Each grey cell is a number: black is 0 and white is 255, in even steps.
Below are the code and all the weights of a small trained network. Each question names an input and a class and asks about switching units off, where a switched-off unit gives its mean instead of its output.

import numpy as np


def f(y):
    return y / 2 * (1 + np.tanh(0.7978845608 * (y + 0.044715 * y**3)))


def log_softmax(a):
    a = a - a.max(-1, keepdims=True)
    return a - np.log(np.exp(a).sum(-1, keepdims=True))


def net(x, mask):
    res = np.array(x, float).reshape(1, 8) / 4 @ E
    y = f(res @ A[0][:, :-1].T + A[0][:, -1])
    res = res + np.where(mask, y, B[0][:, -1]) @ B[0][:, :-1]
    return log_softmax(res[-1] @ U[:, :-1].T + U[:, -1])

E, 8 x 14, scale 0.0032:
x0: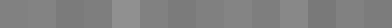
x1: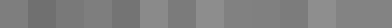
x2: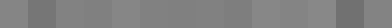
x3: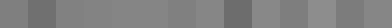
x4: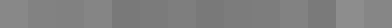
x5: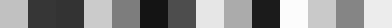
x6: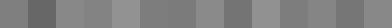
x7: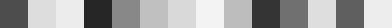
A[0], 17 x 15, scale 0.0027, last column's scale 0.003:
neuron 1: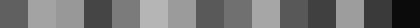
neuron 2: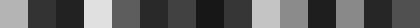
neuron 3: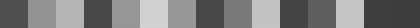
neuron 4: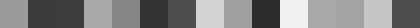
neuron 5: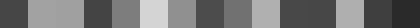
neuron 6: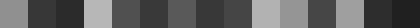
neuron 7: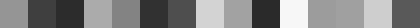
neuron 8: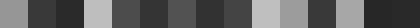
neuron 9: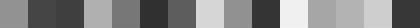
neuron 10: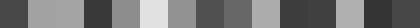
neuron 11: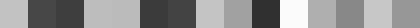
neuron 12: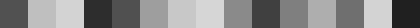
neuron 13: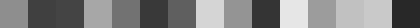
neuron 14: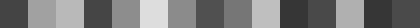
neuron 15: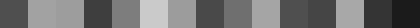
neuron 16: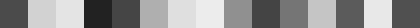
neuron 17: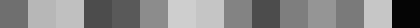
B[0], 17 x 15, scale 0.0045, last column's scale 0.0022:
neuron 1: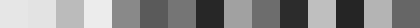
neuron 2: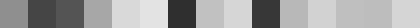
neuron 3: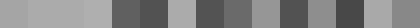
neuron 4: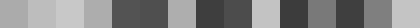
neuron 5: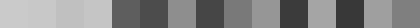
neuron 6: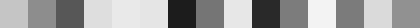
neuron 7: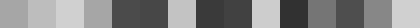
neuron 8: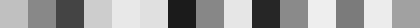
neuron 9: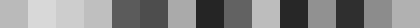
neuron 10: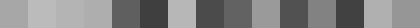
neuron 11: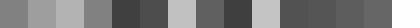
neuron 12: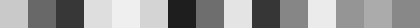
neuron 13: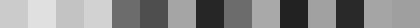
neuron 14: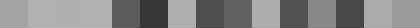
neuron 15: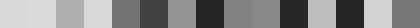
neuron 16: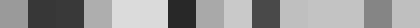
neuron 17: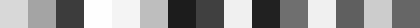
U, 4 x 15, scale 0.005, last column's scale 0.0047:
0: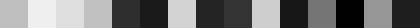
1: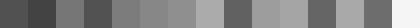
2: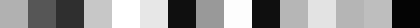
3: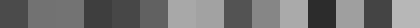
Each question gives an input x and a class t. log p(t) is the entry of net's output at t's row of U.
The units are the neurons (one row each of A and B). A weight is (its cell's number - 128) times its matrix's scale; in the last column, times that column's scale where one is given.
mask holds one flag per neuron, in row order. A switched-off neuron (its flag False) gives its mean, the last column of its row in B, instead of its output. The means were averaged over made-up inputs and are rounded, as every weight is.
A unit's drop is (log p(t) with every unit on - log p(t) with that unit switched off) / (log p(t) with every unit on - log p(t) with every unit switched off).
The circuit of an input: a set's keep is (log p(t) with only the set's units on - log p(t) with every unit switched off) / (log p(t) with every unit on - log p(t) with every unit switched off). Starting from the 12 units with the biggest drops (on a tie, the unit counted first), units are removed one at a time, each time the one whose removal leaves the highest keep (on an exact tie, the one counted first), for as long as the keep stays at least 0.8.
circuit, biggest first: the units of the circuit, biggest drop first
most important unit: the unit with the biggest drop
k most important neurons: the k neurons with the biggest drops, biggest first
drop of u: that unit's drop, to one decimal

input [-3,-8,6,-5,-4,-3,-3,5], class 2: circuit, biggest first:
neuron 16; neuron 11
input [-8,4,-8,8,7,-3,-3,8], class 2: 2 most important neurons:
neuron 16; neuron 12
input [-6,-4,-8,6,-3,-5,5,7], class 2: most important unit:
neuron 16
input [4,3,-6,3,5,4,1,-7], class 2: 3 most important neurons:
neuron 2; neuron 8; neuron 6
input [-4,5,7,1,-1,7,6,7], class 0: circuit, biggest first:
neuron 7; neuron 9
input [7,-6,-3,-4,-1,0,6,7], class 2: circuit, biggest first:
neuron 16; neuron 12
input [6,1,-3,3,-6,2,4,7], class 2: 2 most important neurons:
neuron 16; neuron 12
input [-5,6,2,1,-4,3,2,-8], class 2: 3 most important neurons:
neuron 2; neuron 8; neuron 6
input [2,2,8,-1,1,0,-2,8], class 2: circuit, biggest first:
neuron 16; neuron 12
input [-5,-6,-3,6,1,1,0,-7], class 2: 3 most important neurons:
neuron 2; neuron 8; neuron 6
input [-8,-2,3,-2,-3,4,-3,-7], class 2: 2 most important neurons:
neuron 2; neuron 8
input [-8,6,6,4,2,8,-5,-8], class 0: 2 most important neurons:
neuron 7; neuron 11
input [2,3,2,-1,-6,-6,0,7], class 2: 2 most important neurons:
neuron 16; neuron 12
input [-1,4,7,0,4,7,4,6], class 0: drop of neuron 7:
0.2
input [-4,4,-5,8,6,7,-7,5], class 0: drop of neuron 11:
0.1
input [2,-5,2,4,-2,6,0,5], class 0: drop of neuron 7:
0.3
